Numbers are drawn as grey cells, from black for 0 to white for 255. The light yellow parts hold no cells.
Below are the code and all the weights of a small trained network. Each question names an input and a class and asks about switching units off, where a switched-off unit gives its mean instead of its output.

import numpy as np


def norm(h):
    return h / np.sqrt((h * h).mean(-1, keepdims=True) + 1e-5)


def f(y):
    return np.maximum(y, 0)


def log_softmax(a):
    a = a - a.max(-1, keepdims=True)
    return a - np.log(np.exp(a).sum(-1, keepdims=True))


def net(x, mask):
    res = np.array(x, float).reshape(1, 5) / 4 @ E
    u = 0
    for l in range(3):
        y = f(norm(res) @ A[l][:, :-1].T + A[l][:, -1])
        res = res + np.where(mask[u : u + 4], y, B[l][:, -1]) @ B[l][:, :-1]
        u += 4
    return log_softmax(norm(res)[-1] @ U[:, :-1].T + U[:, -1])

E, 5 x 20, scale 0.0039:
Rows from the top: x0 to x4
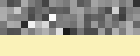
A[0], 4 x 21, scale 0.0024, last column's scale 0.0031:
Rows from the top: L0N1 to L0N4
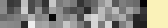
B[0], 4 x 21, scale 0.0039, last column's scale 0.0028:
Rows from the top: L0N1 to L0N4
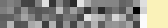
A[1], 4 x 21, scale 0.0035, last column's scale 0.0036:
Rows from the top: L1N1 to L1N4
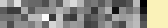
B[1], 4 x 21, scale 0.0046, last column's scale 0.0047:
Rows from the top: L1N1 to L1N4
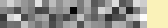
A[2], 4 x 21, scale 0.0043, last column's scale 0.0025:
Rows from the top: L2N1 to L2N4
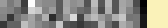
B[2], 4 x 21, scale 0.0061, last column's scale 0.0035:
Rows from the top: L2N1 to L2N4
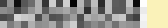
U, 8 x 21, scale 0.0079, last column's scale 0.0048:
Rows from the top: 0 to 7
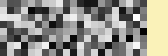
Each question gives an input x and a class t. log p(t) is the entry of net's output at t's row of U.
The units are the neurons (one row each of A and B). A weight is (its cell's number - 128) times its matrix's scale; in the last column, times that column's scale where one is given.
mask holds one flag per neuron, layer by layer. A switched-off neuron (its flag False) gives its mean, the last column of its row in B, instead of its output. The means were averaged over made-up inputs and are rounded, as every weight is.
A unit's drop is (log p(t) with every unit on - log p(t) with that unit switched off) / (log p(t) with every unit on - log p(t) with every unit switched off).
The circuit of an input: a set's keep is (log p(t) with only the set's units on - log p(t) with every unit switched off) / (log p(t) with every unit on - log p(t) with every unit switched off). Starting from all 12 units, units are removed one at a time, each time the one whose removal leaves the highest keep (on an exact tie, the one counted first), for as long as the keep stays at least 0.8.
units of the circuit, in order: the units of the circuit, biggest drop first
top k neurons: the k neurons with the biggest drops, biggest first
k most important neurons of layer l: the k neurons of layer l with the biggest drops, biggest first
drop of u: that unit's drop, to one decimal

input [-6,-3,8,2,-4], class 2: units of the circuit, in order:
L1N1
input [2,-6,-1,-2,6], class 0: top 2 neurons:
L2N4, L0N2
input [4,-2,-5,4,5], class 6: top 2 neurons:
L1N3, L1N4
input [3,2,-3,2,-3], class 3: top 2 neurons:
L0N3, L2N3
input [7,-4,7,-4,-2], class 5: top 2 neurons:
L1N2, L0N1
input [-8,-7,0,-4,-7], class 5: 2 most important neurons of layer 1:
L1N2, L1N3
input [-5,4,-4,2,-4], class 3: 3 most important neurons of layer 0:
L0N1, L0N3, L0N4
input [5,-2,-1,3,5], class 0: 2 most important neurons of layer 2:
L2N4, L2N1
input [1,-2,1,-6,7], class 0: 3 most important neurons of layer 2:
L2N4, L2N1, L2N3
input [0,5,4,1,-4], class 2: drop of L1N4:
0.0
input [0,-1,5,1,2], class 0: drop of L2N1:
0.2
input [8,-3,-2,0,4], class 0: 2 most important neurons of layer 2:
L2N4, L2N3
